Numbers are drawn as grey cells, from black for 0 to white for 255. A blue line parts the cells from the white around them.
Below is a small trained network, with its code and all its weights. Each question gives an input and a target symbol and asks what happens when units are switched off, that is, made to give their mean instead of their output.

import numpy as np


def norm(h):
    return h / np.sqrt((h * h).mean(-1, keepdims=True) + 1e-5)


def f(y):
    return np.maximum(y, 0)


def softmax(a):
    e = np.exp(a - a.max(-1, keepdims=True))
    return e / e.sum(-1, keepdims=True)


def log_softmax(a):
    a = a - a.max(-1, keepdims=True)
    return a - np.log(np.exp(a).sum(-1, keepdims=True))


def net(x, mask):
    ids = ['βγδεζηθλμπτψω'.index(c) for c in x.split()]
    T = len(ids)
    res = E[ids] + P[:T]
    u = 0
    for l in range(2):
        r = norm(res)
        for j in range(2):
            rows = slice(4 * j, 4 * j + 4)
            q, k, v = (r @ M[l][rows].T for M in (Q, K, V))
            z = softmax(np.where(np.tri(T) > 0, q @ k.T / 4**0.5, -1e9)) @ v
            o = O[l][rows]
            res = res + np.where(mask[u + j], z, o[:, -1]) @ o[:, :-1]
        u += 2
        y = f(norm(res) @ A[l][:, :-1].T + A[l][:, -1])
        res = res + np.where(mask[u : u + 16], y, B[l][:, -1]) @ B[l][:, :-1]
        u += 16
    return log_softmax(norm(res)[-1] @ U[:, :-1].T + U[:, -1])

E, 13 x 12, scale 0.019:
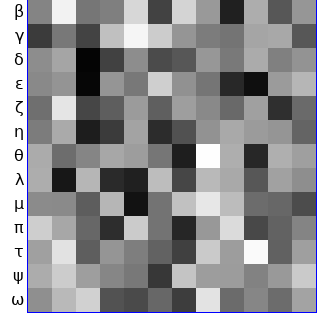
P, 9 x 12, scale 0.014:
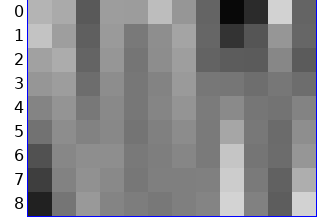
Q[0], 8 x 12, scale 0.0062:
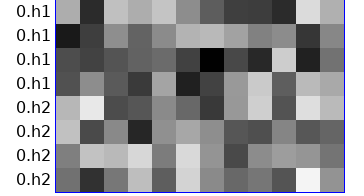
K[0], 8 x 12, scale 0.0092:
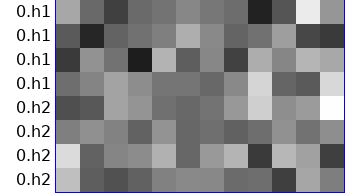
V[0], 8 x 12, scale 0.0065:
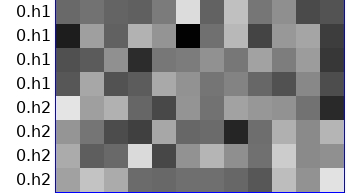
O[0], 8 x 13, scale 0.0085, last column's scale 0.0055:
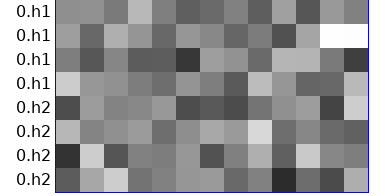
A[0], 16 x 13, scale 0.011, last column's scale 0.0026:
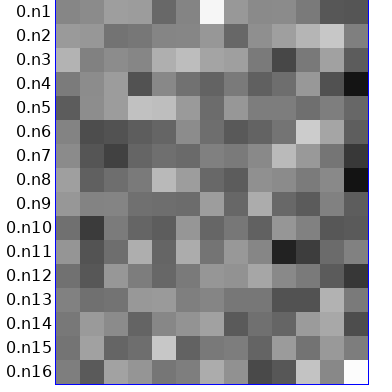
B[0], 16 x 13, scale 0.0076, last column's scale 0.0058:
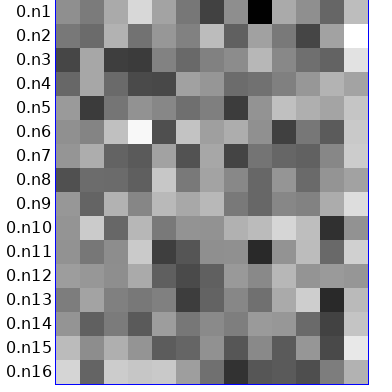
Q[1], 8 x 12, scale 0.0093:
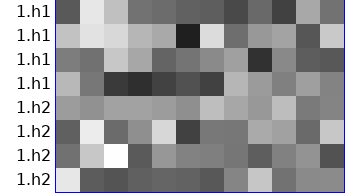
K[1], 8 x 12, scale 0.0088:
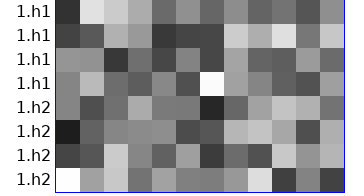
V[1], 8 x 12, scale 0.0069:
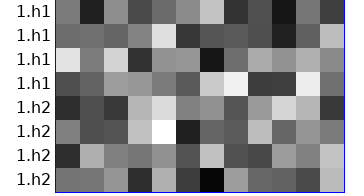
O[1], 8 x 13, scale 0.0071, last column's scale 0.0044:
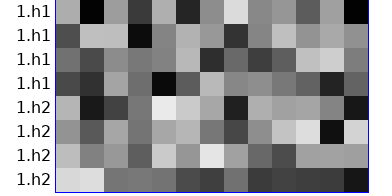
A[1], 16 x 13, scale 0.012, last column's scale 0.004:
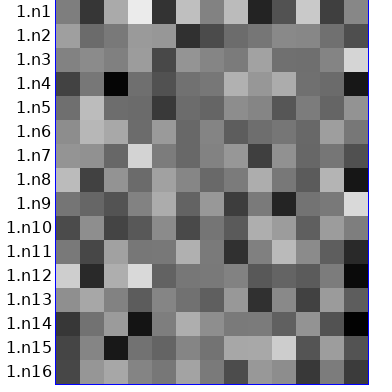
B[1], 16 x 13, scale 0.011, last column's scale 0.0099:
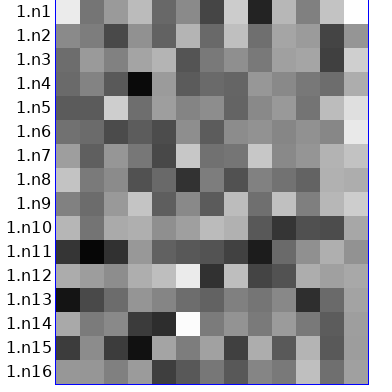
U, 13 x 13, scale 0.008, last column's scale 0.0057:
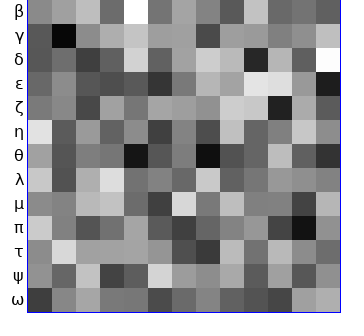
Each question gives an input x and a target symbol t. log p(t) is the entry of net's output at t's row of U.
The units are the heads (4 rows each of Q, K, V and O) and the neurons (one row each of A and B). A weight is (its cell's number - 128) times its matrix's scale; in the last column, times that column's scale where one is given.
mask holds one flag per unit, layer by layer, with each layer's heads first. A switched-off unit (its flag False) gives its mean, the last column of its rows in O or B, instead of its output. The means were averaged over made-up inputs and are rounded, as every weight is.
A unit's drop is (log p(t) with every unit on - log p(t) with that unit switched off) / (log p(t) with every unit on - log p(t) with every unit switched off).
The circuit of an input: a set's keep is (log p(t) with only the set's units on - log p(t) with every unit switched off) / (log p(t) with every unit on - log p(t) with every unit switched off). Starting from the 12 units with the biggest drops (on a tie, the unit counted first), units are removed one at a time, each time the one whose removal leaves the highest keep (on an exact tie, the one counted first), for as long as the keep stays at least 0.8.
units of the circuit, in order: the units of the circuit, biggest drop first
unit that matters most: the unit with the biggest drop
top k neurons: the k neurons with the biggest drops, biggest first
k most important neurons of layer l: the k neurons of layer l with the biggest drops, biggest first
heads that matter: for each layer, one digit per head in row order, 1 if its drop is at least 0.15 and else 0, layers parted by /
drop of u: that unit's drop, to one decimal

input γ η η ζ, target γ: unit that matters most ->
1.h2
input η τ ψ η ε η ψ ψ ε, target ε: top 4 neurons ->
[0.n3; 0.n11; 1.n1; 0.n13]
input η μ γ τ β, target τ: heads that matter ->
10 / 10
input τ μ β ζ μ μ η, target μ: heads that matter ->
00 / 10
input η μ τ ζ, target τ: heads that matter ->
00 / 10
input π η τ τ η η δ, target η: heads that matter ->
11 / 00
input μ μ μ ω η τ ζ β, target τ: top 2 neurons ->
[0.n5; 1.n1]
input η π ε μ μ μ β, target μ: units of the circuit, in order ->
[1.h1; 1.n1]
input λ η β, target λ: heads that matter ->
00 / 10
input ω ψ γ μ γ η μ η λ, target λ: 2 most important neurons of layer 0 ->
[0.n6; 0.n3]
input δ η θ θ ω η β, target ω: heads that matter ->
00 / 01
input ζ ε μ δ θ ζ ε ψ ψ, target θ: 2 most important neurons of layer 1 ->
[1.n11; 1.n16]
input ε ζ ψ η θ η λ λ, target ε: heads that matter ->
10 / 00
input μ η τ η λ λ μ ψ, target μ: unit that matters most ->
0.h2
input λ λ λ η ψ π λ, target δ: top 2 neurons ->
[1.n15; 0.n10]
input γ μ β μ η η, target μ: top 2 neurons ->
[0.n7; 0.n6]
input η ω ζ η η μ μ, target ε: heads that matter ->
11 / 00
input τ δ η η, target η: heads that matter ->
11 / 00
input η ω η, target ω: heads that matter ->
00 / 01
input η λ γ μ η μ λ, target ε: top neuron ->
[0.n10]
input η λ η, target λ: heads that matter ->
10 / 10
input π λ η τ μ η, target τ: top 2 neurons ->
[0.n11; 1.n1]
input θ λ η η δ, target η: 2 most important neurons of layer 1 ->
[1.n8; 1.n1]
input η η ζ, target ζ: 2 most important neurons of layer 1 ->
[1.n13; 1.n1]
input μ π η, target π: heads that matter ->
10 / 00
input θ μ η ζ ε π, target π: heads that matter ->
00 / 01
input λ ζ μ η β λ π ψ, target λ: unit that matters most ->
1.h1
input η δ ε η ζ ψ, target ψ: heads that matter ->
10 / 00
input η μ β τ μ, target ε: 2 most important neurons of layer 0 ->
[0.n15; 0.n6]
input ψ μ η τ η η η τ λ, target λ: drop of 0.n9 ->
0.0
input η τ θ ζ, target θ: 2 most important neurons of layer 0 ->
[0.n11; 0.n9]
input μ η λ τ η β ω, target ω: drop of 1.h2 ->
0.5
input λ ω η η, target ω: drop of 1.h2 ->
0.9
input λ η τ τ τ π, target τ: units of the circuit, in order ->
[1.h1]
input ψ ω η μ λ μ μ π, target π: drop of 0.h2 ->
0.1
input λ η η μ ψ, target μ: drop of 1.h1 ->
0.6
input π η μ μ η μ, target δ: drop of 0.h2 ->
1.1
